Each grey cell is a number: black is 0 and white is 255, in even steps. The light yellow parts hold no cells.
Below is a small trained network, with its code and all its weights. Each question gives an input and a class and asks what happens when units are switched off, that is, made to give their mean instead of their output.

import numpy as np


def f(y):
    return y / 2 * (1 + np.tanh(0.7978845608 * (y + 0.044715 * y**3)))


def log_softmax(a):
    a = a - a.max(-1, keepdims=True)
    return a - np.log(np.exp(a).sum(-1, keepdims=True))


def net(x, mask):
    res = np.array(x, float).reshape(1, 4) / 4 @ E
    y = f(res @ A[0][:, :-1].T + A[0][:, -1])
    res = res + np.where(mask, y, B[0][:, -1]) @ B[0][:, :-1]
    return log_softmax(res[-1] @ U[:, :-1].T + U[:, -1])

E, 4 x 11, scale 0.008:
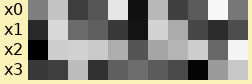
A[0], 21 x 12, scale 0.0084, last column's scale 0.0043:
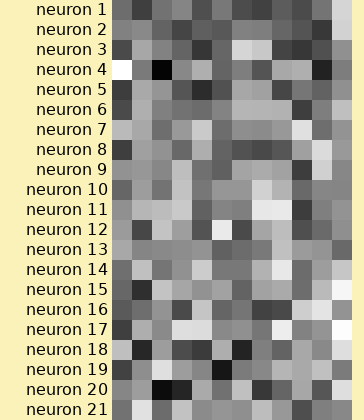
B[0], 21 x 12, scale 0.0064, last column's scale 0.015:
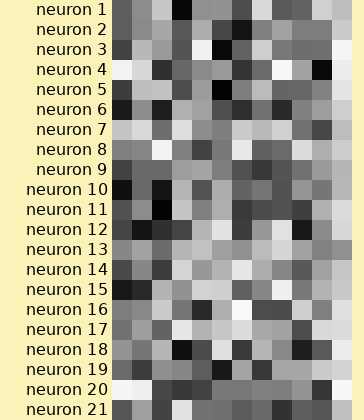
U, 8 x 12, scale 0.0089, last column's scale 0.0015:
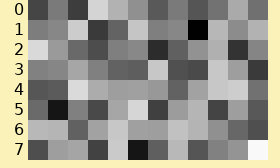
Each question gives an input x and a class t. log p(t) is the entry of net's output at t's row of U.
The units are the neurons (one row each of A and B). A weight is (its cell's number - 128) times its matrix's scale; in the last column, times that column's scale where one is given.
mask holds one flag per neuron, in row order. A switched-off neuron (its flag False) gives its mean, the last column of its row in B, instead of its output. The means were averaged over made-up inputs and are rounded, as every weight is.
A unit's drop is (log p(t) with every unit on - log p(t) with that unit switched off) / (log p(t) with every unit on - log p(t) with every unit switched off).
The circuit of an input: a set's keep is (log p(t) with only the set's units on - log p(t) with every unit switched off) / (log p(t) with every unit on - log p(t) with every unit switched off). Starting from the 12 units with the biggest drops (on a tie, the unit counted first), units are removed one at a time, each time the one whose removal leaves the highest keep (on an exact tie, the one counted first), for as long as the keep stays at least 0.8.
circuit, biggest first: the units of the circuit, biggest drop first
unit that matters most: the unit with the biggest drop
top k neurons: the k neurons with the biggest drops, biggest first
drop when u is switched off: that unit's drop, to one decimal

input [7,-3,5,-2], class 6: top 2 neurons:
[neuron 7; neuron 17]
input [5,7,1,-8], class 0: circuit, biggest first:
[neuron 21]
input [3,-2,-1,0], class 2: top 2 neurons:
[neuron 17; neuron 14]
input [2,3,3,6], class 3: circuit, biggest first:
[neuron 16; neuron 8]
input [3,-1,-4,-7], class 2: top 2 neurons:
[neuron 4; neuron 20]
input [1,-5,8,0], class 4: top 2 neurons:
[neuron 8; neuron 19]
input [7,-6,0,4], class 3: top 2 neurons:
[neuron 16; neuron 8]
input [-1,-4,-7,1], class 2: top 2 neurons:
[neuron 4; neuron 15]
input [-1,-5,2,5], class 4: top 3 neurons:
[neuron 16; neuron 8; neuron 4]
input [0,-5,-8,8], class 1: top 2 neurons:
[neuron 16; neuron 1]
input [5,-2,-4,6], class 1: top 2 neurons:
[neuron 16; neuron 8]
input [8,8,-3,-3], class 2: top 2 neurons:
[neuron 20; neuron 4]
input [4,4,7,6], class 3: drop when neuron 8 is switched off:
0.2
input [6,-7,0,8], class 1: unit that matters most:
neuron 18
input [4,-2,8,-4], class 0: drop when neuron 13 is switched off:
0.0
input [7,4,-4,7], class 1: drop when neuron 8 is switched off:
0.1
